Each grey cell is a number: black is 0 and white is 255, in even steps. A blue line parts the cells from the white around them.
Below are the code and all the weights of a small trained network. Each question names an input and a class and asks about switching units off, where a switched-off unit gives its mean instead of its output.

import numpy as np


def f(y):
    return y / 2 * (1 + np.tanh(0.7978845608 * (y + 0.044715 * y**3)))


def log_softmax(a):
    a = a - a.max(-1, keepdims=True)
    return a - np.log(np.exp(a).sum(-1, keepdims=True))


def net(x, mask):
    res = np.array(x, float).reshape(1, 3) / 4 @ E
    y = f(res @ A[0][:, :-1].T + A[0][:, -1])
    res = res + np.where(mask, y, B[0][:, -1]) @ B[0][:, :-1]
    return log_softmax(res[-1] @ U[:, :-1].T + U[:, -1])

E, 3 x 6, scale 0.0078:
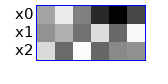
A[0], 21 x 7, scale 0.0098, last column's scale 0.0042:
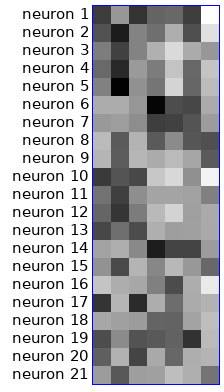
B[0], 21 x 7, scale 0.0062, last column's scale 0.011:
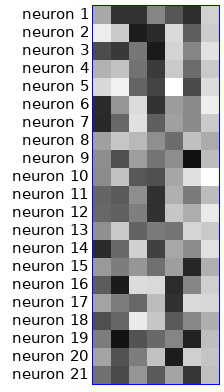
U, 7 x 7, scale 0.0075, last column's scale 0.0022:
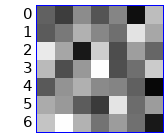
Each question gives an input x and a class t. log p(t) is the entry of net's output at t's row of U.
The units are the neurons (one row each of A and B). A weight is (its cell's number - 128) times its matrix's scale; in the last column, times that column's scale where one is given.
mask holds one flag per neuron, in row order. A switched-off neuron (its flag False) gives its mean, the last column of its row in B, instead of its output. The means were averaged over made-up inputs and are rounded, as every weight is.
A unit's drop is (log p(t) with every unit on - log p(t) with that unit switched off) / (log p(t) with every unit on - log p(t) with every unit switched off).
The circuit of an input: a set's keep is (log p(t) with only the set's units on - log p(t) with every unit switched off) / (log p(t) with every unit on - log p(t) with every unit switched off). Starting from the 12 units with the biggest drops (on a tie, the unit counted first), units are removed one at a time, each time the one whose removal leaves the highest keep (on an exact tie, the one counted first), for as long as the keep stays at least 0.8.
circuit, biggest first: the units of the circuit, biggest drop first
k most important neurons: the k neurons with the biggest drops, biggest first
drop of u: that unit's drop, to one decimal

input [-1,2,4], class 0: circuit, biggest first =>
[neuron 10; neuron 13]
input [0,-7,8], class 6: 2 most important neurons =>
[neuron 8; neuron 3]
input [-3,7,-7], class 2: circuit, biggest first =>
[neuron 6; neuron 17]
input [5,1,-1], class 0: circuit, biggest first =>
[neuron 10; neuron 13]
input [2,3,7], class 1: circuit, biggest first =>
[neuron 5]
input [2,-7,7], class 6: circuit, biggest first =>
[neuron 8; neuron 3]
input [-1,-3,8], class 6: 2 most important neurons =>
[neuron 8; neuron 19]
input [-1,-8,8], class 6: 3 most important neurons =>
[neuron 8; neuron 3; neuron 12]
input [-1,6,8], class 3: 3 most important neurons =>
[neuron 16; neuron 6; neuron 14]
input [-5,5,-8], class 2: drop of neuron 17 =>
0.3
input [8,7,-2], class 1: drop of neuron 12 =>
-0.1
